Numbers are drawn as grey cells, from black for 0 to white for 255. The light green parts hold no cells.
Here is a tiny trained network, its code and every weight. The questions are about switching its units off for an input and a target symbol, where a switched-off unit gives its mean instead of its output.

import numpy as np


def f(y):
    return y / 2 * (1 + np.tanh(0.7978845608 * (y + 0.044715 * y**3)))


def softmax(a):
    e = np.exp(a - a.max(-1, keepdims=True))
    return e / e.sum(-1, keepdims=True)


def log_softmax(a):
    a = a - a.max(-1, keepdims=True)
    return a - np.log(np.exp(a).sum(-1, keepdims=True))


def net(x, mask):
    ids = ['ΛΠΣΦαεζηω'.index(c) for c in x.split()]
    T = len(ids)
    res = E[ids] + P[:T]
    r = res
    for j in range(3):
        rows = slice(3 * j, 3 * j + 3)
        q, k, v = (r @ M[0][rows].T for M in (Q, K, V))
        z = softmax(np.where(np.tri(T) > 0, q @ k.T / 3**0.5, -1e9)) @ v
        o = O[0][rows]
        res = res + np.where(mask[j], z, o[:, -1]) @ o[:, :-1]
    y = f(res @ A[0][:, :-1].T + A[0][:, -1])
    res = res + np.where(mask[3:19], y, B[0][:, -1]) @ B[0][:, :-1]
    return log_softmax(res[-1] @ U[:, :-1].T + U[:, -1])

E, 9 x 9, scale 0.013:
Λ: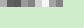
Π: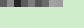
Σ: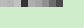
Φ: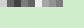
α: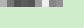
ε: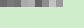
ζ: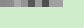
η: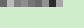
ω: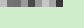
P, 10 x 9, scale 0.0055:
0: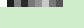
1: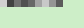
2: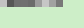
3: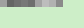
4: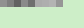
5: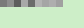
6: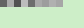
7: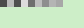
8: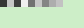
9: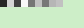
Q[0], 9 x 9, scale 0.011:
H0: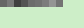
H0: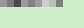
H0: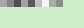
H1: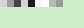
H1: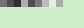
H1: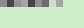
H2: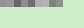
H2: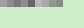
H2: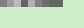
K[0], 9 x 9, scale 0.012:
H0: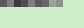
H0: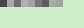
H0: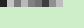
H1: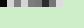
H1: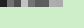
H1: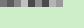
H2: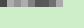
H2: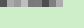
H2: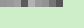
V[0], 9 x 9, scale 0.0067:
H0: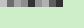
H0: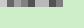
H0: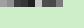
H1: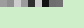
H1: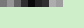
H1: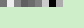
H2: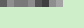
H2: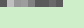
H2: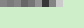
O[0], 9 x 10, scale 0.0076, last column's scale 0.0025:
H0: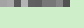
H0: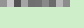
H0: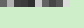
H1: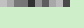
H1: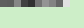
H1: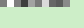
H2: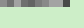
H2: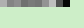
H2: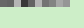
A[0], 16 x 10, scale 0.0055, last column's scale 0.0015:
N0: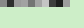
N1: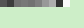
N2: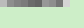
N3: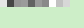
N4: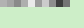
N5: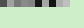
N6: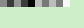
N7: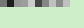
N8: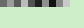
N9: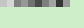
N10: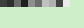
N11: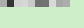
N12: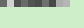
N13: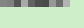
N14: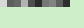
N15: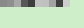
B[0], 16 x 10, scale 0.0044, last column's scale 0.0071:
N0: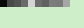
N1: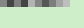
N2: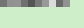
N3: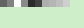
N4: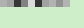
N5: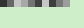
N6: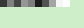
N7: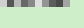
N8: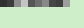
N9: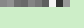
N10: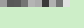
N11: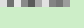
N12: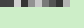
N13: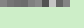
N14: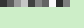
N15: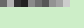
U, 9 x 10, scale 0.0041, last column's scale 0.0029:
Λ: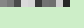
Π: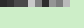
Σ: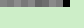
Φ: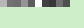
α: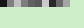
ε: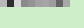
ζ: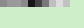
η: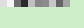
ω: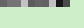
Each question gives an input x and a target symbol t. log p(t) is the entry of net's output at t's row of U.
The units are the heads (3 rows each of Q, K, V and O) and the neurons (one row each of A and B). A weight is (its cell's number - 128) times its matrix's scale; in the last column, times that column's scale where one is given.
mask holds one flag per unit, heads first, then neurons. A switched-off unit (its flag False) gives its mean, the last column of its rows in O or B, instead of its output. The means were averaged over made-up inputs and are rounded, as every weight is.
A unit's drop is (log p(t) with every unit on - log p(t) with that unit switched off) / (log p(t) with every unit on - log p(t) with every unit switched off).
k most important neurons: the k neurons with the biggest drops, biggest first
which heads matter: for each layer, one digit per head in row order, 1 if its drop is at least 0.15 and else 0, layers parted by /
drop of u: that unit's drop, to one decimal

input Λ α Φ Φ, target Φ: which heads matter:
101
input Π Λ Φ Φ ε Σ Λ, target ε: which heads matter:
110
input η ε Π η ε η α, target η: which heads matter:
010
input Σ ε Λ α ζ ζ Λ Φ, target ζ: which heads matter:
010
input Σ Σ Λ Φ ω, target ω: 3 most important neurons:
N14, N8, N9
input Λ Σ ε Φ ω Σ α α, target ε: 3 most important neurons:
N11, N7, N6
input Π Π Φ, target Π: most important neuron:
N0
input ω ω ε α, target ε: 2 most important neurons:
N11, N7
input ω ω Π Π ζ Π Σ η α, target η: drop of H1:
0.8
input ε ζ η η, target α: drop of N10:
0.1
